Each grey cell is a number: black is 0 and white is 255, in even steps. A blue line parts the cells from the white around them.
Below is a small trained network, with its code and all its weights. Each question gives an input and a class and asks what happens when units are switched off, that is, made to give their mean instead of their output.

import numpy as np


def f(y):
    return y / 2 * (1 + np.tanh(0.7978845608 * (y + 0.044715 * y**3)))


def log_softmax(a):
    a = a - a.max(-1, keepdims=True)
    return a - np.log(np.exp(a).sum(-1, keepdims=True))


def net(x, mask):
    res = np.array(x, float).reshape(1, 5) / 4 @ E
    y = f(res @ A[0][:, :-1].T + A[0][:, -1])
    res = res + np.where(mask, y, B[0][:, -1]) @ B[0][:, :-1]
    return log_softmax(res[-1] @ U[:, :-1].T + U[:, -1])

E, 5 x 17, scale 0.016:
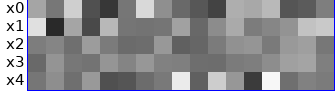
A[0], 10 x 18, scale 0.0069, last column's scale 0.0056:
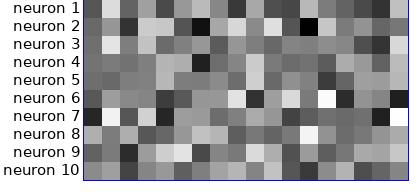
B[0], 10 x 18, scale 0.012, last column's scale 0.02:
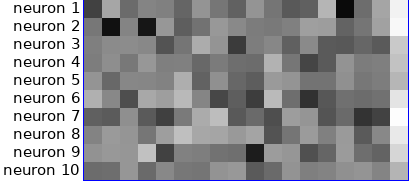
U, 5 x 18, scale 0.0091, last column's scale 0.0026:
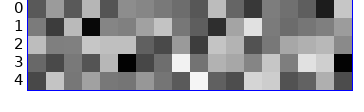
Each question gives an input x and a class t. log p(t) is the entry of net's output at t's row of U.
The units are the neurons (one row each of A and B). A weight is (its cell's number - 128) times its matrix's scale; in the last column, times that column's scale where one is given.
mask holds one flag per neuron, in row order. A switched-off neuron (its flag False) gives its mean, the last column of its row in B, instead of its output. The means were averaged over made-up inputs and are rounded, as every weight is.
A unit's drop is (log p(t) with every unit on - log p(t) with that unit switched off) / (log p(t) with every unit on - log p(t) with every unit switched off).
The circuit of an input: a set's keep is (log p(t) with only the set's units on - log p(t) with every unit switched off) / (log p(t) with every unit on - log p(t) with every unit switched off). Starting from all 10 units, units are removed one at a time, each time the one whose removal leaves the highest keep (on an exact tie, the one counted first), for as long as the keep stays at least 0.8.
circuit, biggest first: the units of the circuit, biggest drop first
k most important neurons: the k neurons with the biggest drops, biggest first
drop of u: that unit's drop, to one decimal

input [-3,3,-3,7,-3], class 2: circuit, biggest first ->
(neuron 7)
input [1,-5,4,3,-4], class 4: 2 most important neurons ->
(neuron 1; neuron 6)
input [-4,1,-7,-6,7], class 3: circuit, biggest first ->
(neuron 2; neuron 8)
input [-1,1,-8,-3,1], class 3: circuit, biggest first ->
(neuron 7; neuron 6; neuron 3)
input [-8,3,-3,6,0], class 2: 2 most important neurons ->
(neuron 9; neuron 4)
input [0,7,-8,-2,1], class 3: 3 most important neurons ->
(neuron 7; neuron 6; neuron 9)
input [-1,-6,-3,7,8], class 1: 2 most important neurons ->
(neuron 2; neuron 7)
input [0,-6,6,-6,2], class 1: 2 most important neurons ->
(neuron 7; neuron 9)
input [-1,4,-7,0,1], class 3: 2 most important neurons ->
(neuron 7; neuron 6)
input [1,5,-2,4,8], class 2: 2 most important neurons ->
(neuron 6; neuron 1)
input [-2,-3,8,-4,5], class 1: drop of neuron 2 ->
0.5
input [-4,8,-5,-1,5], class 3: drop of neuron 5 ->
0.0
